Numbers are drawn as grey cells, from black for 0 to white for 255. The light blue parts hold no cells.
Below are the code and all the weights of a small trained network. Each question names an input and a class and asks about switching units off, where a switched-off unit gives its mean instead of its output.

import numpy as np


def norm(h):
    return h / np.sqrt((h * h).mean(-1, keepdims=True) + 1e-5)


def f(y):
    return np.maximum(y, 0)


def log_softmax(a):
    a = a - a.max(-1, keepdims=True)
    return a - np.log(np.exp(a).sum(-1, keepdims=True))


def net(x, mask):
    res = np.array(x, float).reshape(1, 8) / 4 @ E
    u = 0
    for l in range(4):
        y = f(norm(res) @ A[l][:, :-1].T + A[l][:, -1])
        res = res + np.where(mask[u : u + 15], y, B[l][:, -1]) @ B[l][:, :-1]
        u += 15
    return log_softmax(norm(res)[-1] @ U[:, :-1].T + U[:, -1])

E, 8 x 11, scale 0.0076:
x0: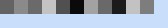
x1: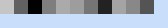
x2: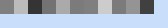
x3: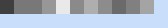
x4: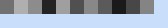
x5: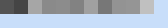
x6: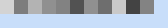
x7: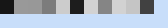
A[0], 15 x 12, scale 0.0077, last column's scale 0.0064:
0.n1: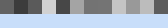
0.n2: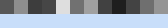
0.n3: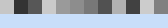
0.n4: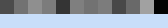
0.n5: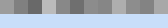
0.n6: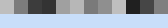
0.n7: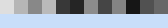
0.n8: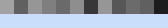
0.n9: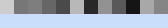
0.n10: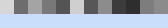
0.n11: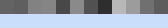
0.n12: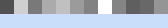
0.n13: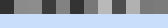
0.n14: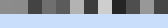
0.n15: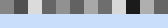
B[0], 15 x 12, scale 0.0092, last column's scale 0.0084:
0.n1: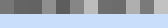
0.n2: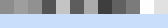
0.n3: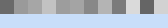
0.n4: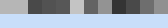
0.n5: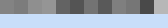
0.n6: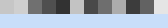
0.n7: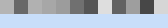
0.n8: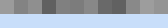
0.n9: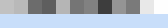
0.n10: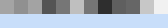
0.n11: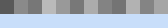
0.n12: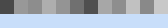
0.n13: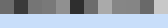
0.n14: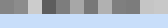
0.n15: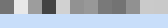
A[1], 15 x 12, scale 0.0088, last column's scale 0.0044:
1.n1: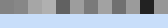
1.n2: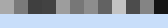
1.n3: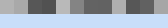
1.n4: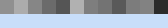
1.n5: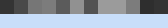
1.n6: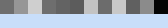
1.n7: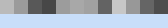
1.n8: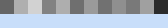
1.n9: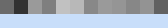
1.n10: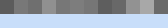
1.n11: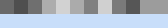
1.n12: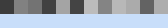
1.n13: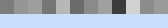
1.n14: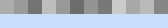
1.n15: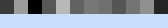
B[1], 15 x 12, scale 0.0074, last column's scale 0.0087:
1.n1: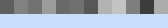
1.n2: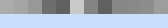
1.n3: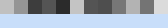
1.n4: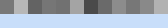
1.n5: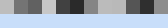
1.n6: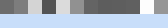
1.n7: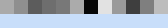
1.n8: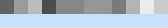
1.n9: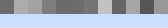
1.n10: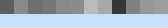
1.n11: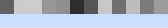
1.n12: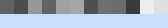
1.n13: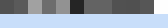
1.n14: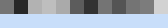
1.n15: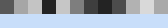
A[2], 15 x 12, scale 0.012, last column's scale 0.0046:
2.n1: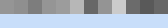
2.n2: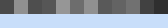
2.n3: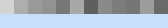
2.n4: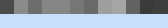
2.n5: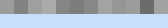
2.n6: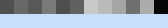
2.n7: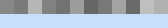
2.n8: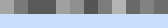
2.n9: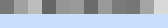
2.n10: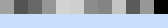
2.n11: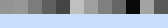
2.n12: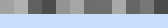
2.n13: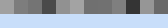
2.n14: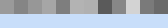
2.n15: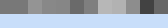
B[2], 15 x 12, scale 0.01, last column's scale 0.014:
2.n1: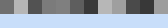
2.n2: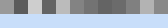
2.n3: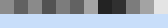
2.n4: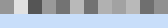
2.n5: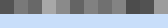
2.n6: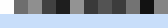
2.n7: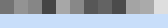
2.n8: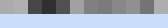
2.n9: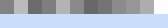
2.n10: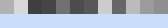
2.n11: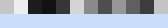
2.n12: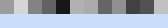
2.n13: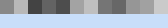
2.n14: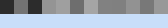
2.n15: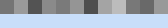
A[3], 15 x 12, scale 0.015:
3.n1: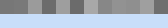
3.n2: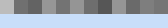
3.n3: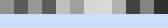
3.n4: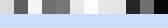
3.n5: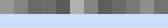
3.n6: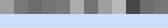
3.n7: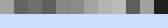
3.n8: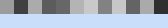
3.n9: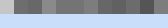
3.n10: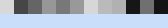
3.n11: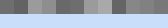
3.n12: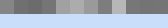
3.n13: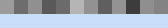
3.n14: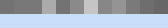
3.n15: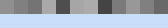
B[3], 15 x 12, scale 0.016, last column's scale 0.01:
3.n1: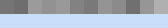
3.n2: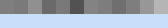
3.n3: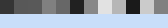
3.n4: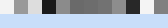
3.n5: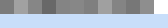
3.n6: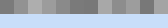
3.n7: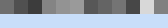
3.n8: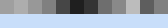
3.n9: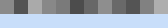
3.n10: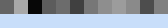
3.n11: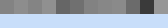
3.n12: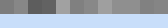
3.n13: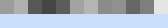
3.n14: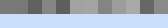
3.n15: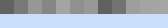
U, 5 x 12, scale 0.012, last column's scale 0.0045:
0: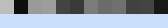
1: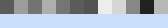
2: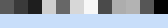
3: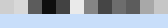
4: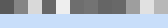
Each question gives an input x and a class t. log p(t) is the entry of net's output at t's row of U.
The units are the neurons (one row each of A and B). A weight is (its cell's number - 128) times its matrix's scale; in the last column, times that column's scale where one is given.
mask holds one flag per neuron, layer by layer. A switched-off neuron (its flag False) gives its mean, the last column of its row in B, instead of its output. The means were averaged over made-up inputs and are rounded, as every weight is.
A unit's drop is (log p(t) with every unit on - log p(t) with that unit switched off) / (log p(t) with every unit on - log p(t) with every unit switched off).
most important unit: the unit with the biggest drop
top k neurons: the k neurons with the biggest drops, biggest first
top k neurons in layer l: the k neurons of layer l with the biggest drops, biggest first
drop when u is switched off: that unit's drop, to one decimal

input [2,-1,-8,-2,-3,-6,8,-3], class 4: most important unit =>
0.n7
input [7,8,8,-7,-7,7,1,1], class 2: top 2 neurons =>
(0.n6; 0.n1)
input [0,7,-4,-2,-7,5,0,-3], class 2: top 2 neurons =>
(0.n3; 0.n1)
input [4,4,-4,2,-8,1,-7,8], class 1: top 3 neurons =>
(0.n9; 0.n2; 0.n10)
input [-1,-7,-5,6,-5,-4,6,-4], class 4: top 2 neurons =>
(0.n6; 0.n3)
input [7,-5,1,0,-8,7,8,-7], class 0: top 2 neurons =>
(0.n2; 0.n1)
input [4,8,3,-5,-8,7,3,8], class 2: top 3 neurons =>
(0.n6; 0.n1; 0.n11)
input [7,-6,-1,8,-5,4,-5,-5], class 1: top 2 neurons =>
(0.n9; 0.n2)
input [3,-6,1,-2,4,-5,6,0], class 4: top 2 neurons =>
(0.n3; 0.n1)
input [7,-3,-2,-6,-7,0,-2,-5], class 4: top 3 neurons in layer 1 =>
(1.n12; 1.n7; 1.n3)
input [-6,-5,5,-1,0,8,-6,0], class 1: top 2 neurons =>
(0.n9; 0.n2)
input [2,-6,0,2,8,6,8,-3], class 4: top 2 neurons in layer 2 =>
(2.n12; 2.n8)
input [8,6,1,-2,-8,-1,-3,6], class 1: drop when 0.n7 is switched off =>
-0.1
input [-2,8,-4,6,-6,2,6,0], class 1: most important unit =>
0.n3
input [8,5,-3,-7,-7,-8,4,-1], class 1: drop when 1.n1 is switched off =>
0.2
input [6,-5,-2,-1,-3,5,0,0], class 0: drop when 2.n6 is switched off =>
0.1
